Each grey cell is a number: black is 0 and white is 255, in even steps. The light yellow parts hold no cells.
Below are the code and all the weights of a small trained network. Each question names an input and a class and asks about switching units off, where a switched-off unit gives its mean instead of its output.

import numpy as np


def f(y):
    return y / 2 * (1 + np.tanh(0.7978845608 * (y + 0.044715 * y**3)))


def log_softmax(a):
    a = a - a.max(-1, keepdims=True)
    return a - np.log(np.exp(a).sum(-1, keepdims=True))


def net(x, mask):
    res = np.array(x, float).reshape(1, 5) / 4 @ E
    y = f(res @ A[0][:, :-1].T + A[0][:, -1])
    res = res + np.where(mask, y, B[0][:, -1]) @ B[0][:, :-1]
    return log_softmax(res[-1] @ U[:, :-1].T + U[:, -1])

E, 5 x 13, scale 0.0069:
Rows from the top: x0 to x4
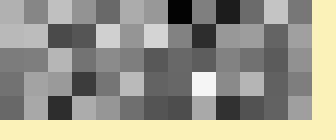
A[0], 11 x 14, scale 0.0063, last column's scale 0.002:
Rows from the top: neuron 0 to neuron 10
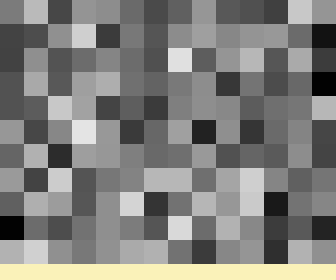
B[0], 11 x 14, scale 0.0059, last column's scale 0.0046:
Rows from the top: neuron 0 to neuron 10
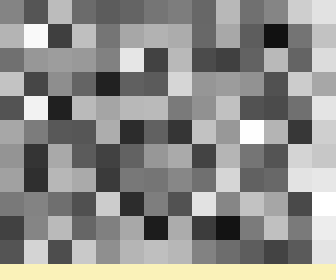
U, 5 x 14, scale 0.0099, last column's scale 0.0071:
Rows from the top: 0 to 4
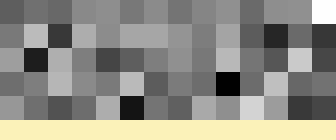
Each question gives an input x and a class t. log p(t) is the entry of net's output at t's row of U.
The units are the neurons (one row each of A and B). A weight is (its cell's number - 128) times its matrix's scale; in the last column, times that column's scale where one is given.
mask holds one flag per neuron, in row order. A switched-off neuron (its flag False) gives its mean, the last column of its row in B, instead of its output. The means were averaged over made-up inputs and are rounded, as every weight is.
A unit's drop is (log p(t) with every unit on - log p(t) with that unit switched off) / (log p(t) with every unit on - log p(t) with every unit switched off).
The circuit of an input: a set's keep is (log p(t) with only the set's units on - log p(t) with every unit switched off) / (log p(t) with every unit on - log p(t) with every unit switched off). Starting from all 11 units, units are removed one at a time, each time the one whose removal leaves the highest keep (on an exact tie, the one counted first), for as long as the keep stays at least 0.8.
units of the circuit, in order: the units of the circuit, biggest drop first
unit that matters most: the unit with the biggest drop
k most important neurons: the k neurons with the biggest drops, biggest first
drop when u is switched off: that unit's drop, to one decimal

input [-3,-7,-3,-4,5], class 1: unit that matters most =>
neuron 1
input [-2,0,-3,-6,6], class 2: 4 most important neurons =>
neuron 6; neuron 8; neuron 0; neuron 3
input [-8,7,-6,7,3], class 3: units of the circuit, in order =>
neuron 9; neuron 2
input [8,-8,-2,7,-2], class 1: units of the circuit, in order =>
neuron 4; neuron 1
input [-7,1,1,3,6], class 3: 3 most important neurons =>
neuron 9; neuron 2; neuron 7
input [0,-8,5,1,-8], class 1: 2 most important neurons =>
neuron 4; neuron 1
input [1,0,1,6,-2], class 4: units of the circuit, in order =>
neuron 8; neuron 2
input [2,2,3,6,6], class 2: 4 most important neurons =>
neuron 0; neuron 6; neuron 3; neuron 5
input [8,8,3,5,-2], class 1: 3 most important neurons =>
neuron 10; neuron 9; neuron 2
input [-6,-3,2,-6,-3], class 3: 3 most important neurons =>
neuron 9; neuron 2; neuron 8
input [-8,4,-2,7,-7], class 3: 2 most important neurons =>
neuron 9; neuron 2
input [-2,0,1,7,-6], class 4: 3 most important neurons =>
neuron 8; neuron 6; neuron 0
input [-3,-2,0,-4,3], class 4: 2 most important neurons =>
neuron 5; neuron 7
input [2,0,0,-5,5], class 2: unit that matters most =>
neuron 8
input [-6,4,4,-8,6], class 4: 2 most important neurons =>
neuron 5; neuron 7
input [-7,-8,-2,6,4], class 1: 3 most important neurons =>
neuron 1; neuron 4; neuron 5
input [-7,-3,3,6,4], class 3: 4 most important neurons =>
neuron 9; neuron 2; neuron 5; neuron 7
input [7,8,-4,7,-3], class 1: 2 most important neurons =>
neuron 10; neuron 9
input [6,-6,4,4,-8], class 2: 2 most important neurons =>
neuron 7; neuron 10
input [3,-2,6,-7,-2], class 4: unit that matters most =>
neuron 5
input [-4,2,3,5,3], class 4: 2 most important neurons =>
neuron 8; neuron 7
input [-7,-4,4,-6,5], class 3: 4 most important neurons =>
neuron 9; neuron 2; neuron 8; neuron 7
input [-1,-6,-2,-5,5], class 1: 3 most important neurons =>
neuron 1; neuron 4; neuron 8
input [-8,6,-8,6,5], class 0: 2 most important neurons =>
neuron 6; neuron 8
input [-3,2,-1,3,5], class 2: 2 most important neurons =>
neuron 6; neuron 0
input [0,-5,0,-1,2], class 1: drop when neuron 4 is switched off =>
0.3
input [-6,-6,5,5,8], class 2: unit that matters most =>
neuron 0
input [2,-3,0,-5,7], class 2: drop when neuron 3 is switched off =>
0.2
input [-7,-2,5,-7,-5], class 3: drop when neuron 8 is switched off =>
0.1
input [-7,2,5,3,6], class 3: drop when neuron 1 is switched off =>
0.0
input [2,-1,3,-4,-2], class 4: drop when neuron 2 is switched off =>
0.2
